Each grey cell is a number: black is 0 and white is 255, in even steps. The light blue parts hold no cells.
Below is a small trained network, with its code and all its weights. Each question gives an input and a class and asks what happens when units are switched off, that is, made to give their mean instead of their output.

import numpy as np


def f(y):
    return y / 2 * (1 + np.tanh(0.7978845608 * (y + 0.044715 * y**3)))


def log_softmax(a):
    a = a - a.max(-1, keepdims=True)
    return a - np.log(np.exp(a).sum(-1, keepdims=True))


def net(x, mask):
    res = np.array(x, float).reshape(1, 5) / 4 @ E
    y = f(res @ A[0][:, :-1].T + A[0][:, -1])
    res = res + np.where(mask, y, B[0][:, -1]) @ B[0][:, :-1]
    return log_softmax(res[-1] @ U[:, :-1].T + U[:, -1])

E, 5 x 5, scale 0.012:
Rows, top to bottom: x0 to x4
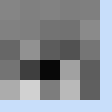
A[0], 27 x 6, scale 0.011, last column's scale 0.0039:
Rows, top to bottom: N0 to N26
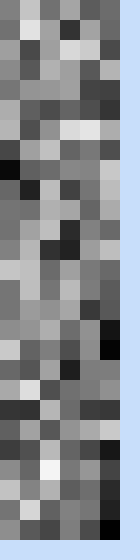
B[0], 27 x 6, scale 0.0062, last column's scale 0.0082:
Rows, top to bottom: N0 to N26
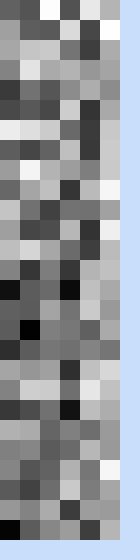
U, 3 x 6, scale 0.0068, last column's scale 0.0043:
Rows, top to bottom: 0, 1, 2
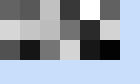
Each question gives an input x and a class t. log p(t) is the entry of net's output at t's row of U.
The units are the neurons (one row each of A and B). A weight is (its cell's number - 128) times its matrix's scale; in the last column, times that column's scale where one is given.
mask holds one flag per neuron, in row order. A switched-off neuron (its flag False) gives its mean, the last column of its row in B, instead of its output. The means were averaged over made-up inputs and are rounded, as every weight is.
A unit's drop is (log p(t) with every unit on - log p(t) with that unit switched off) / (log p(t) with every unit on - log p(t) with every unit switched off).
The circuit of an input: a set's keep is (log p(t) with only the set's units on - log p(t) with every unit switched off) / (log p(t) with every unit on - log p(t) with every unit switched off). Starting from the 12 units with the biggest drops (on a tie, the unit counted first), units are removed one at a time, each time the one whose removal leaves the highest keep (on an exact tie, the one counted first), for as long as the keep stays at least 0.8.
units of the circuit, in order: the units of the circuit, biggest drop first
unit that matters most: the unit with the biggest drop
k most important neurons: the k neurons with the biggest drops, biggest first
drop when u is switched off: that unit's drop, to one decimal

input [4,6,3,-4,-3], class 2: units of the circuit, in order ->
N11; N1
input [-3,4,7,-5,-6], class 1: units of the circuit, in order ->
N12
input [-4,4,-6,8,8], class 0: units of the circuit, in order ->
N0; N14; N13
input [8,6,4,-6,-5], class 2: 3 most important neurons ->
N11; N1; N7
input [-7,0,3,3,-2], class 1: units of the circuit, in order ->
N8; N12
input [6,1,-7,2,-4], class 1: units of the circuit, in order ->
N6; N2
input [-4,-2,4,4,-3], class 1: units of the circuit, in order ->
N8; N12
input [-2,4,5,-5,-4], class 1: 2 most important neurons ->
N12; N18
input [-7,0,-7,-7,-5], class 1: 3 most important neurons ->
N6; N2; N9
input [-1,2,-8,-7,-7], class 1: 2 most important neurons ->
N6; N2
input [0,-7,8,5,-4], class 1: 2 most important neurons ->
N8; N12
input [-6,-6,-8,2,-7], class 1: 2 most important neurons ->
N6; N2
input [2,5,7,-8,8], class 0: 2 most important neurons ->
N19; N0
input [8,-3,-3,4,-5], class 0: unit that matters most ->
N20
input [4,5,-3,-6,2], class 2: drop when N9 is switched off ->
0.0
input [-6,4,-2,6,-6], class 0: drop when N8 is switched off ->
0.1
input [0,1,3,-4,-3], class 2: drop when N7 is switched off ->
0.2
